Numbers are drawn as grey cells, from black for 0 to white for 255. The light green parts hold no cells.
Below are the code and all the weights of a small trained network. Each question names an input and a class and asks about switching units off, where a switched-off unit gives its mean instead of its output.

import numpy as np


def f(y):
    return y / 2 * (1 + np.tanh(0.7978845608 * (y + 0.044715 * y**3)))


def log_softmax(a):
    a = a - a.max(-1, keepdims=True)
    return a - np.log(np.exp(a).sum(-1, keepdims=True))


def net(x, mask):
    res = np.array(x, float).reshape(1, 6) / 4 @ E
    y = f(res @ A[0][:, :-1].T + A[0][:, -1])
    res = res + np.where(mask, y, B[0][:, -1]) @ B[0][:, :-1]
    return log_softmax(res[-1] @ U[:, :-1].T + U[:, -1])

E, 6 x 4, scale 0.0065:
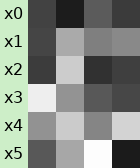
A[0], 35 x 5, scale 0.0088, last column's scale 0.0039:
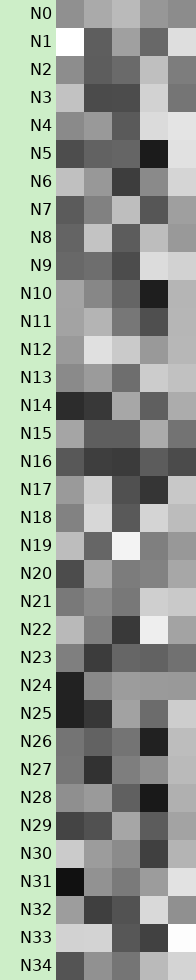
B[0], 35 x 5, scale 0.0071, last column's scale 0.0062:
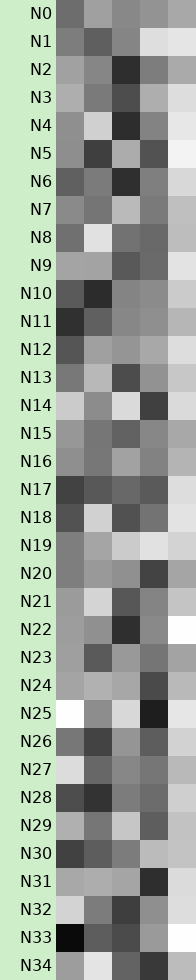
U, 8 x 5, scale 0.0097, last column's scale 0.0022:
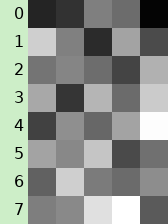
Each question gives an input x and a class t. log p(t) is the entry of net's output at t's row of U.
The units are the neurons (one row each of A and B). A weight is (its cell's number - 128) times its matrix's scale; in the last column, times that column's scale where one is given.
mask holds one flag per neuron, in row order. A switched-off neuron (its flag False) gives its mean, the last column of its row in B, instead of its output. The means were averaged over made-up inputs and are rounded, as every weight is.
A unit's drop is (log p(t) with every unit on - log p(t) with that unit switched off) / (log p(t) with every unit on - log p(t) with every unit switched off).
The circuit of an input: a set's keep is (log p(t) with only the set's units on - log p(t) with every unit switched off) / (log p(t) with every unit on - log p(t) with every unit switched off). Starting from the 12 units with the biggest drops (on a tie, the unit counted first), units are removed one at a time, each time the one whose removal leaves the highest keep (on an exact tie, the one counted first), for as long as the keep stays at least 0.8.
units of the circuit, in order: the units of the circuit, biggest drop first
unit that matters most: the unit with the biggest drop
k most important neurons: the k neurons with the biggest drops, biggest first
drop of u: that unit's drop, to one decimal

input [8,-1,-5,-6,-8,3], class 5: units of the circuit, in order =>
(N25)
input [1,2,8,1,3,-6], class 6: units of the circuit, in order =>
(N8; N18)
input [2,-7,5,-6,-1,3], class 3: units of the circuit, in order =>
(N18; N5)
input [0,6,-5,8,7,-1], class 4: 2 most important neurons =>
(N33; N25)
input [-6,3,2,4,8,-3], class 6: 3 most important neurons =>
(N18; N8; N12)
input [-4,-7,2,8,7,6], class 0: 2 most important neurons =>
(N33; N17)
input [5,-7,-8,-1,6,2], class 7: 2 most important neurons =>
(N19; N1)
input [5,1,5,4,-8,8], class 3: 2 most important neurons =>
(N25; N14)
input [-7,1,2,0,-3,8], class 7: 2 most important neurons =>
(N19; N12)
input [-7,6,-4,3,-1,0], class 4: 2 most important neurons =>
(N25; N14)
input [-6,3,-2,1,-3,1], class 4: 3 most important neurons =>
(N25; N14; N29)
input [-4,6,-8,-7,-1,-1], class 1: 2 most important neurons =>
(N32; N2)
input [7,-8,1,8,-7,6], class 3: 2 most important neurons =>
(N14; N25)
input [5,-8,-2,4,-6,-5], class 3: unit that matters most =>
N4
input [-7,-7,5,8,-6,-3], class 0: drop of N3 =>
0.0
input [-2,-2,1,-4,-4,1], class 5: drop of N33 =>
0.1
